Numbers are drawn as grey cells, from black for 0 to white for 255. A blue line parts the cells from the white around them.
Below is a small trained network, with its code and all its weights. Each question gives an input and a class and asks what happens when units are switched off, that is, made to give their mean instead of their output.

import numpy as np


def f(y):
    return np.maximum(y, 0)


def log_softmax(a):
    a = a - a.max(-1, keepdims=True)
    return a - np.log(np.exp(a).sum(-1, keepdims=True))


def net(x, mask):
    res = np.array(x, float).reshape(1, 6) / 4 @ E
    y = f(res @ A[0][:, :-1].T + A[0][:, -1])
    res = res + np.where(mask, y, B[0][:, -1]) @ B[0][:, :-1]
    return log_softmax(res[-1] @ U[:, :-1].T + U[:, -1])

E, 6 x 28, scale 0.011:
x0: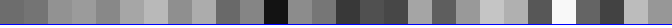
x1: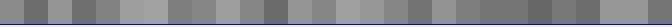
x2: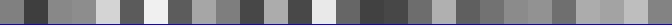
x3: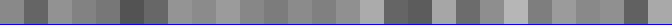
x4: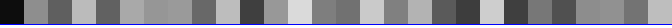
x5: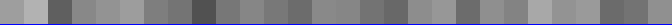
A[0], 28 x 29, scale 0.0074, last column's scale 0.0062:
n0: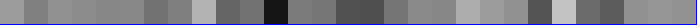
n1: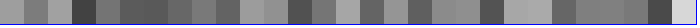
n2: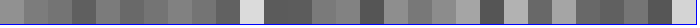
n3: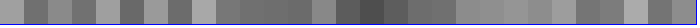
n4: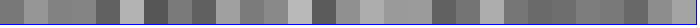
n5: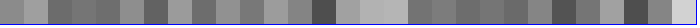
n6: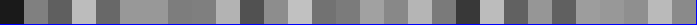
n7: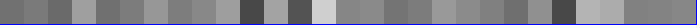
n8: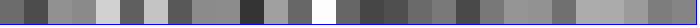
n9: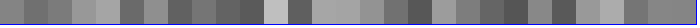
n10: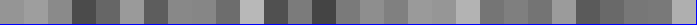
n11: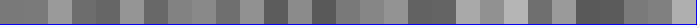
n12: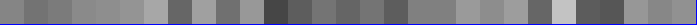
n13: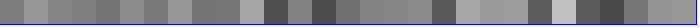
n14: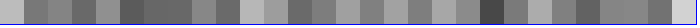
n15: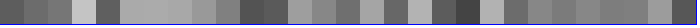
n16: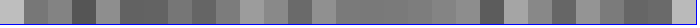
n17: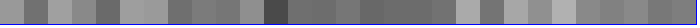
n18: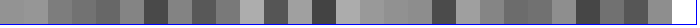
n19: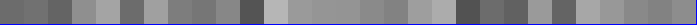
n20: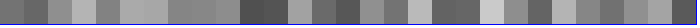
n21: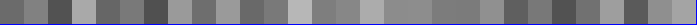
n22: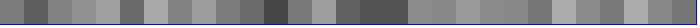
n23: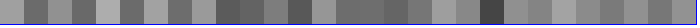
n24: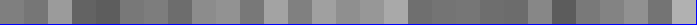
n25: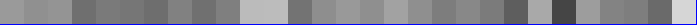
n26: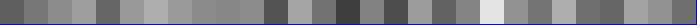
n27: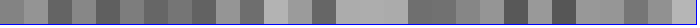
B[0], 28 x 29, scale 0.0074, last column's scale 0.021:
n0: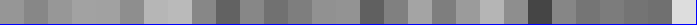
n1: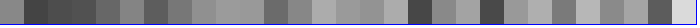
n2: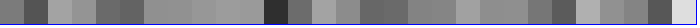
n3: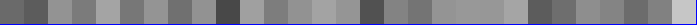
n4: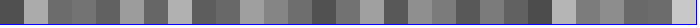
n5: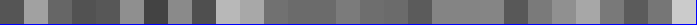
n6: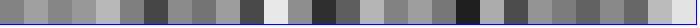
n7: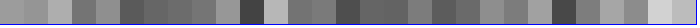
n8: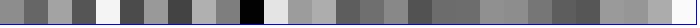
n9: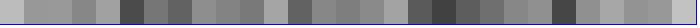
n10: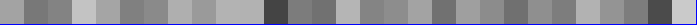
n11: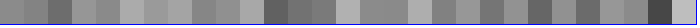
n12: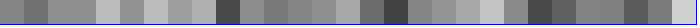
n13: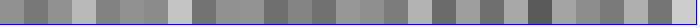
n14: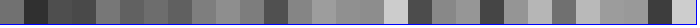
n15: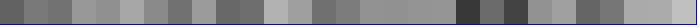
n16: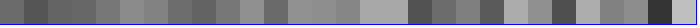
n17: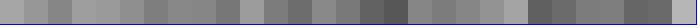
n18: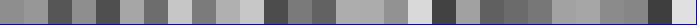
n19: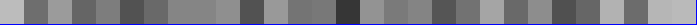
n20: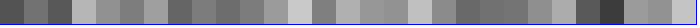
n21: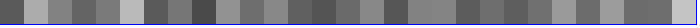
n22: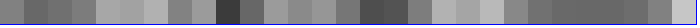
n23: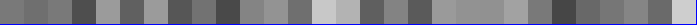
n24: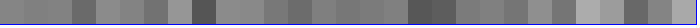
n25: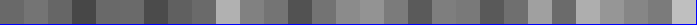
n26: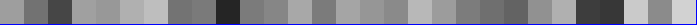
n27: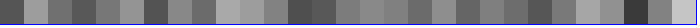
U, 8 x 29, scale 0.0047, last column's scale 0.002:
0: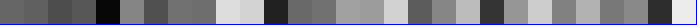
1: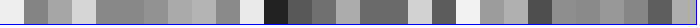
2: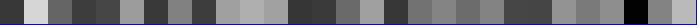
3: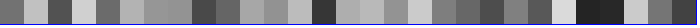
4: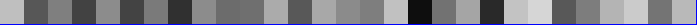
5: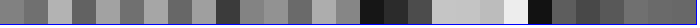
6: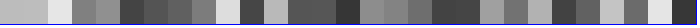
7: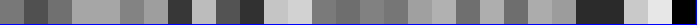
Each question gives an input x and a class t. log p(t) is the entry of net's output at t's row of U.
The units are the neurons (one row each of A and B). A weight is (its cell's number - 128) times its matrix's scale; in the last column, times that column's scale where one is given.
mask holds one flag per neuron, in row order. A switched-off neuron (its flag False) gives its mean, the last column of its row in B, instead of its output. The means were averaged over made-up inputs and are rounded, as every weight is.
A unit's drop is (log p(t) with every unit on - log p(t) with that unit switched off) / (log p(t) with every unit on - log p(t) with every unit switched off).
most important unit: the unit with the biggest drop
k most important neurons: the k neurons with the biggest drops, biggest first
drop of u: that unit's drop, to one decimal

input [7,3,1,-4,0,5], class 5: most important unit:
n18
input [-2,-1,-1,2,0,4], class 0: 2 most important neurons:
[n6; n8]
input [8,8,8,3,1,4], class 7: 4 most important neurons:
[n20; n26; n8; n15]
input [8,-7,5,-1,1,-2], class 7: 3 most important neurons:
[n26; n20; n15]
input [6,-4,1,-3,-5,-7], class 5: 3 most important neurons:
[n18; n22; n23]
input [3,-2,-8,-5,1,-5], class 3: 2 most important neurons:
[n4; n26]
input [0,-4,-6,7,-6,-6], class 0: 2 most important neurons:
[n1; n14]
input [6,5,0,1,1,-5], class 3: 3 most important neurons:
[n8; n26; n20]
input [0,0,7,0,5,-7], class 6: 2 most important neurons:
[n7; n19]
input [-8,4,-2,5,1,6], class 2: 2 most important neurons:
[n27; n21]
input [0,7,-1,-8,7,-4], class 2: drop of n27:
0.1
